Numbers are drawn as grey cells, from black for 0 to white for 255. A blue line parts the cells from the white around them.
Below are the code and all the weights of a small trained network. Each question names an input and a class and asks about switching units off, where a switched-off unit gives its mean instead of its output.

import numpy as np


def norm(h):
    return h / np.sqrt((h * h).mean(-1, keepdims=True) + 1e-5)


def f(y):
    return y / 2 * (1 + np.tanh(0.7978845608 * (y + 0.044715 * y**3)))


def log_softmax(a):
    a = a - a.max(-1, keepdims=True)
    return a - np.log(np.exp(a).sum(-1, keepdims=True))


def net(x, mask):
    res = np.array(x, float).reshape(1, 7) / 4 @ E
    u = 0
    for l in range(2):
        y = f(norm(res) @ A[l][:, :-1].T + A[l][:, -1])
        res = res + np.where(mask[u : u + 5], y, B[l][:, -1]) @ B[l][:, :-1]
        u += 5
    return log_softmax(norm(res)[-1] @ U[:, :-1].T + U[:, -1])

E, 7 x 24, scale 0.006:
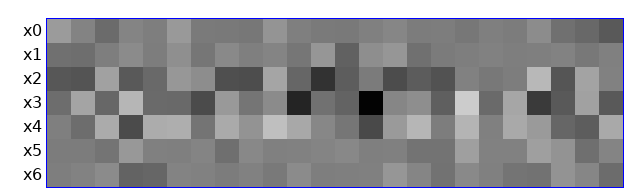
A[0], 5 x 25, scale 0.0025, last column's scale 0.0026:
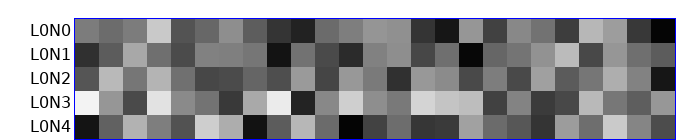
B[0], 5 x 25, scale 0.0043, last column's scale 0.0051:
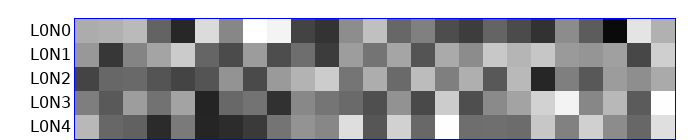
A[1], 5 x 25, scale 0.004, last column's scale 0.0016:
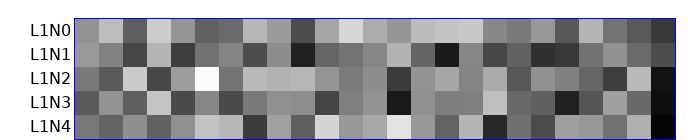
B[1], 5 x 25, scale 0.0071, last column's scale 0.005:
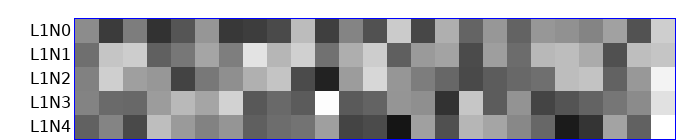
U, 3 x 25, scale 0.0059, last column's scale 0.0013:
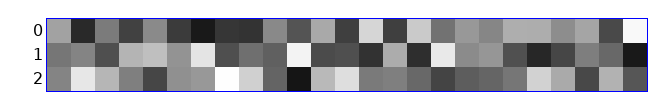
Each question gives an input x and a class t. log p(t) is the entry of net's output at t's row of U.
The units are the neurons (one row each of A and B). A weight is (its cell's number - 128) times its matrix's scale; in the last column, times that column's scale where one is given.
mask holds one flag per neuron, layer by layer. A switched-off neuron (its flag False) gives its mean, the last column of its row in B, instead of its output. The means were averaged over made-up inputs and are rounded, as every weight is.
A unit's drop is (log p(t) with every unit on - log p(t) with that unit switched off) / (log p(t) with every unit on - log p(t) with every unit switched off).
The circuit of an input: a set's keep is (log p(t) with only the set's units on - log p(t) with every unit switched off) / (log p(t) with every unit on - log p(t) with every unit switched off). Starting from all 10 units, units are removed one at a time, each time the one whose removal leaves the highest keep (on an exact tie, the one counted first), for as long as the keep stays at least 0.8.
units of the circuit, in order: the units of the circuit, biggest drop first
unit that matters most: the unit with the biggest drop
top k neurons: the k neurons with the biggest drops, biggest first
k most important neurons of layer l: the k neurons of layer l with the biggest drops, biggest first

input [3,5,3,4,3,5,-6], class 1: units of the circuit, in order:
L0N3; L1N3
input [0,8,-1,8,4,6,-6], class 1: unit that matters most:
L1N3
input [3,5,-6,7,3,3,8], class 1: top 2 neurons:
L1N3; L0N4
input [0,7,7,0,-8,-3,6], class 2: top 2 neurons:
L0N0; L1N1
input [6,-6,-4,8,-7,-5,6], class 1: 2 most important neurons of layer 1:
L1N3; L1N2
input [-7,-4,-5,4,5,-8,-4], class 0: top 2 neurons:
L1N0; L0N0
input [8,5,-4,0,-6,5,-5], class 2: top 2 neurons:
L0N0; L0N4
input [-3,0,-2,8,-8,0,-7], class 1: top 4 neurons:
L1N3; L1N2; L0N2; L0N4
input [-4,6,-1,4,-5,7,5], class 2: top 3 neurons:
L1N1; L0N0; L1N4
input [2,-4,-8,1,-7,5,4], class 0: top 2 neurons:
L0N3; L1N0
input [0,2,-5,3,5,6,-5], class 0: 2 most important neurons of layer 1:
L1N0; L1N1
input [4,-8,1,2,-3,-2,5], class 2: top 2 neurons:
L1N1; L1N4
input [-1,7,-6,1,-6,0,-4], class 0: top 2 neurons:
L0N3; L1N0
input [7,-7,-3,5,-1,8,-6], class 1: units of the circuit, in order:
L1N3
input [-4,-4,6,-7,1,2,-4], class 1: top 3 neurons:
L1N4; L0N3; L1N0
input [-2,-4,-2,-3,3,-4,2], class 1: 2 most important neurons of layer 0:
L0N1; L0N0
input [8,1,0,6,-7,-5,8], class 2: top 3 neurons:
L1N1; L0N0; L1N4
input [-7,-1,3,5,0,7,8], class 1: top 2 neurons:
L1N3; L0N3
